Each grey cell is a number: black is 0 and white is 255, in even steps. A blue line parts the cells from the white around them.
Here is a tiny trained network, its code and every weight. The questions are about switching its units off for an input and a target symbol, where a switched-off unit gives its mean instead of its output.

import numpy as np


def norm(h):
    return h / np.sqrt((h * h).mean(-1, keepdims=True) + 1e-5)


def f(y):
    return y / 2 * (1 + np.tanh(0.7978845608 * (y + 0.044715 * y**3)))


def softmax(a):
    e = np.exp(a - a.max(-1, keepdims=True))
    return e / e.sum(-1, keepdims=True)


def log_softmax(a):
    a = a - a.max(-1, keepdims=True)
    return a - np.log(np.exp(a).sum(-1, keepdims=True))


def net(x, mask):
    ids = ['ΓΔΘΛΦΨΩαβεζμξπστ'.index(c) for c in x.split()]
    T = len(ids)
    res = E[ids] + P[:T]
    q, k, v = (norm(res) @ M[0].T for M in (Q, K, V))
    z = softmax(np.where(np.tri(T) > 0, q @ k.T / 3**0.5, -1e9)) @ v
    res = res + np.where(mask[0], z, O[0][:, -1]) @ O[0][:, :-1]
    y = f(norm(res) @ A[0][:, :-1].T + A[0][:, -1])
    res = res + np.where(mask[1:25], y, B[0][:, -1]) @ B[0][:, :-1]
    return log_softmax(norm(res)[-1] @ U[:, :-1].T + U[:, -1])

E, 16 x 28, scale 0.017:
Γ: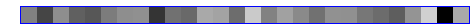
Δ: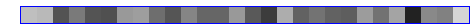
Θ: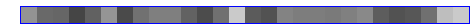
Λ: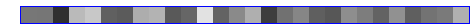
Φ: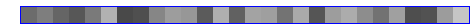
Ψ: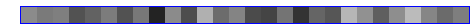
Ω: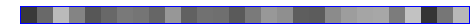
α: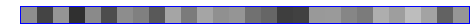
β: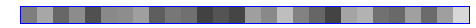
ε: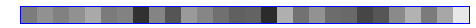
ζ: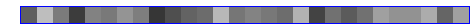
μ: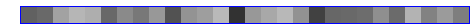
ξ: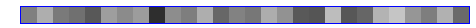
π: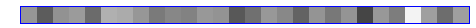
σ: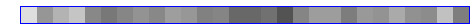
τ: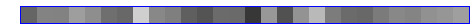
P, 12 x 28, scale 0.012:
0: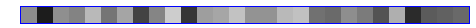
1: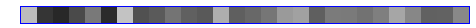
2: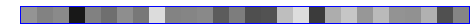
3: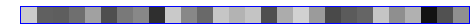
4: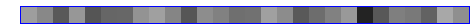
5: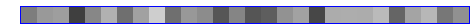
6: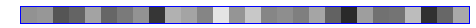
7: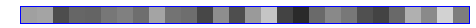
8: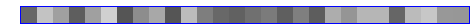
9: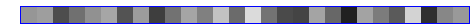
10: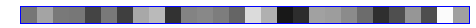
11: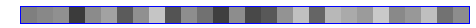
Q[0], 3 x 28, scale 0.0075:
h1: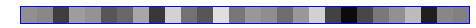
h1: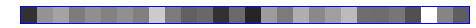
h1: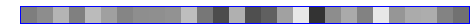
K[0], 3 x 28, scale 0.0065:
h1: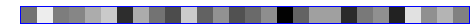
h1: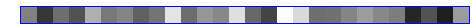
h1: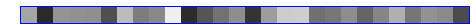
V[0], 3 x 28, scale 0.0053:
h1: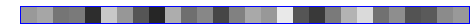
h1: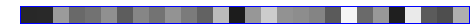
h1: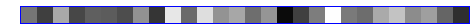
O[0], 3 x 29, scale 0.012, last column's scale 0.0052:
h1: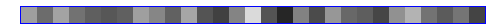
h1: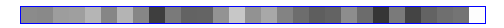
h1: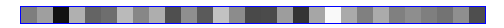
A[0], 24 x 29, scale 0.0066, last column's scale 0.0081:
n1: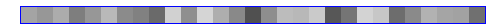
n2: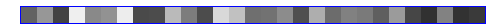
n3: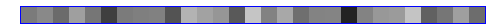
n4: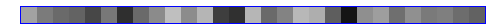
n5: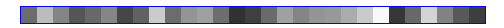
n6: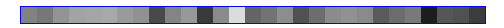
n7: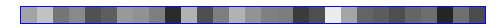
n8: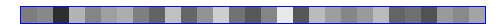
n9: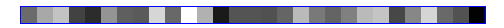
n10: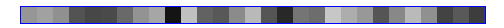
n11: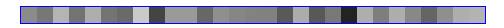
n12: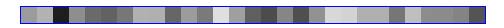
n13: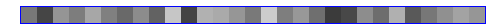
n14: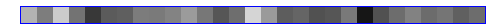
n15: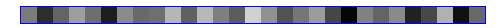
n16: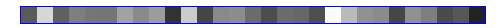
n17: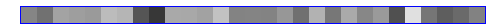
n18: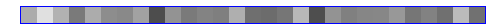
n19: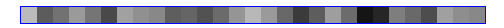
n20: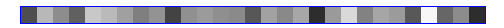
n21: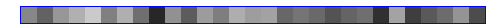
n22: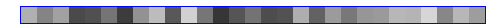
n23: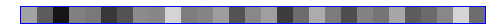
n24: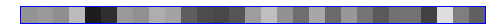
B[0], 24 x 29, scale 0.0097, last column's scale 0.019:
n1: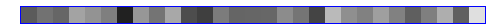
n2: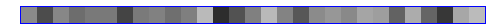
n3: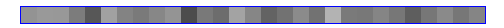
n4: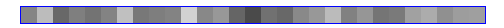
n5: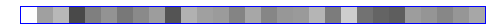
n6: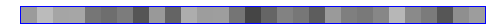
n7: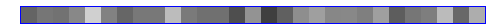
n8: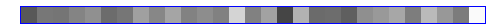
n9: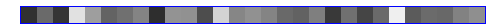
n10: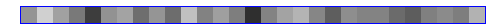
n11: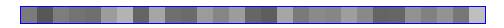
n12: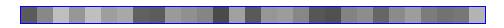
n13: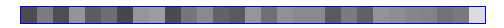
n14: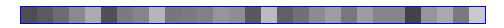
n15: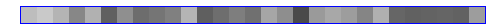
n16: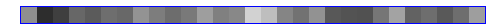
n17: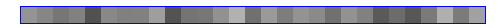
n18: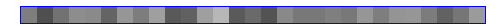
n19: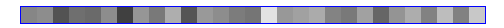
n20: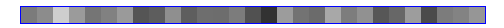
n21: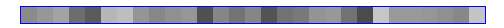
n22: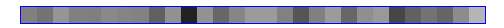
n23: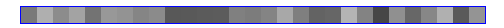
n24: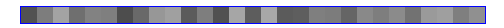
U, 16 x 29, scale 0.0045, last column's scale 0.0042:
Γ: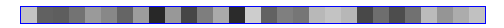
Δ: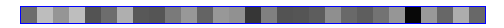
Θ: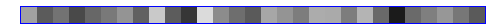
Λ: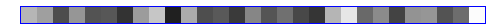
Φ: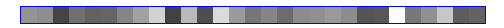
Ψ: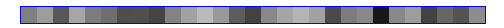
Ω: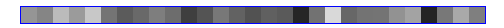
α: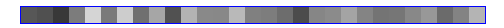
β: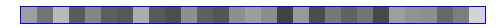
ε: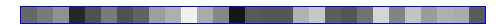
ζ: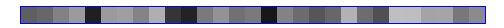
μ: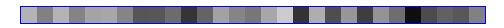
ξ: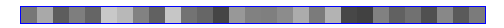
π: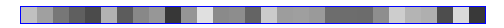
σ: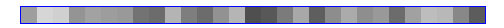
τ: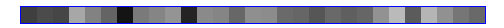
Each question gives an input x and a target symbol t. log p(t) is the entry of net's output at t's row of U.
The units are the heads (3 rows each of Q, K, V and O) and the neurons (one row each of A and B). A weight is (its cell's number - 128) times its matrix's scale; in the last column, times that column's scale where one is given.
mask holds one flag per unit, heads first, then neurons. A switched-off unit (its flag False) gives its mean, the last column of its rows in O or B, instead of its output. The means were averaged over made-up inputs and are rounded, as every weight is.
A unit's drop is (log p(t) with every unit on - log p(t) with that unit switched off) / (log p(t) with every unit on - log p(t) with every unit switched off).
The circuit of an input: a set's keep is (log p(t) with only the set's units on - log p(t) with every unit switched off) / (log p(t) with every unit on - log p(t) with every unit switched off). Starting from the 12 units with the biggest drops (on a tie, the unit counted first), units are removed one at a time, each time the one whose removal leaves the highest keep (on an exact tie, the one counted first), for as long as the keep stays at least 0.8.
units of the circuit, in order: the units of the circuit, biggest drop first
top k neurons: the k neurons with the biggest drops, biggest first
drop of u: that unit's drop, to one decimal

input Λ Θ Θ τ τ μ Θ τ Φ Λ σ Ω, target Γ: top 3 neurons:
n5, n22, n9
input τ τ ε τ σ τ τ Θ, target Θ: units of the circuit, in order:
n1, n8
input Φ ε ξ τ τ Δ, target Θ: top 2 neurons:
n22, n10
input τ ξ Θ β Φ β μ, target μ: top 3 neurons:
n15, n8, n21
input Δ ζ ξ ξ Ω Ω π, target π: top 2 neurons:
n2, n6
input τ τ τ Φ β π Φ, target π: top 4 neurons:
n2, n1, n21, n6
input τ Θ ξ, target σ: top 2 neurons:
n5, n20
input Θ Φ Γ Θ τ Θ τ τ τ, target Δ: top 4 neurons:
n9, n22, n10, n19
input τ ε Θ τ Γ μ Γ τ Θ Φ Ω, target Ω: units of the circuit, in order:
h1, n6, n7
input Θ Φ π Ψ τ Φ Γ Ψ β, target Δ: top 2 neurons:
n9, n22
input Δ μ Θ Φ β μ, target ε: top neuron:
n4
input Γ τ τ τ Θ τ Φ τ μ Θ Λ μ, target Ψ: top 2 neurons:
n16, n10
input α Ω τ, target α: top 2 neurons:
n12, n16
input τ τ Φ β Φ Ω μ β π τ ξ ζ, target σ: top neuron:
n5
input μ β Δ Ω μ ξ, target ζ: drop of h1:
0.2
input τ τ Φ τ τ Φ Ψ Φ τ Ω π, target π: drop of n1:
0.3
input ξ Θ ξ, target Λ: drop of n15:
0.0
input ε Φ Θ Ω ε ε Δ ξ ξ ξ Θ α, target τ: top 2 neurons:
n9, n22
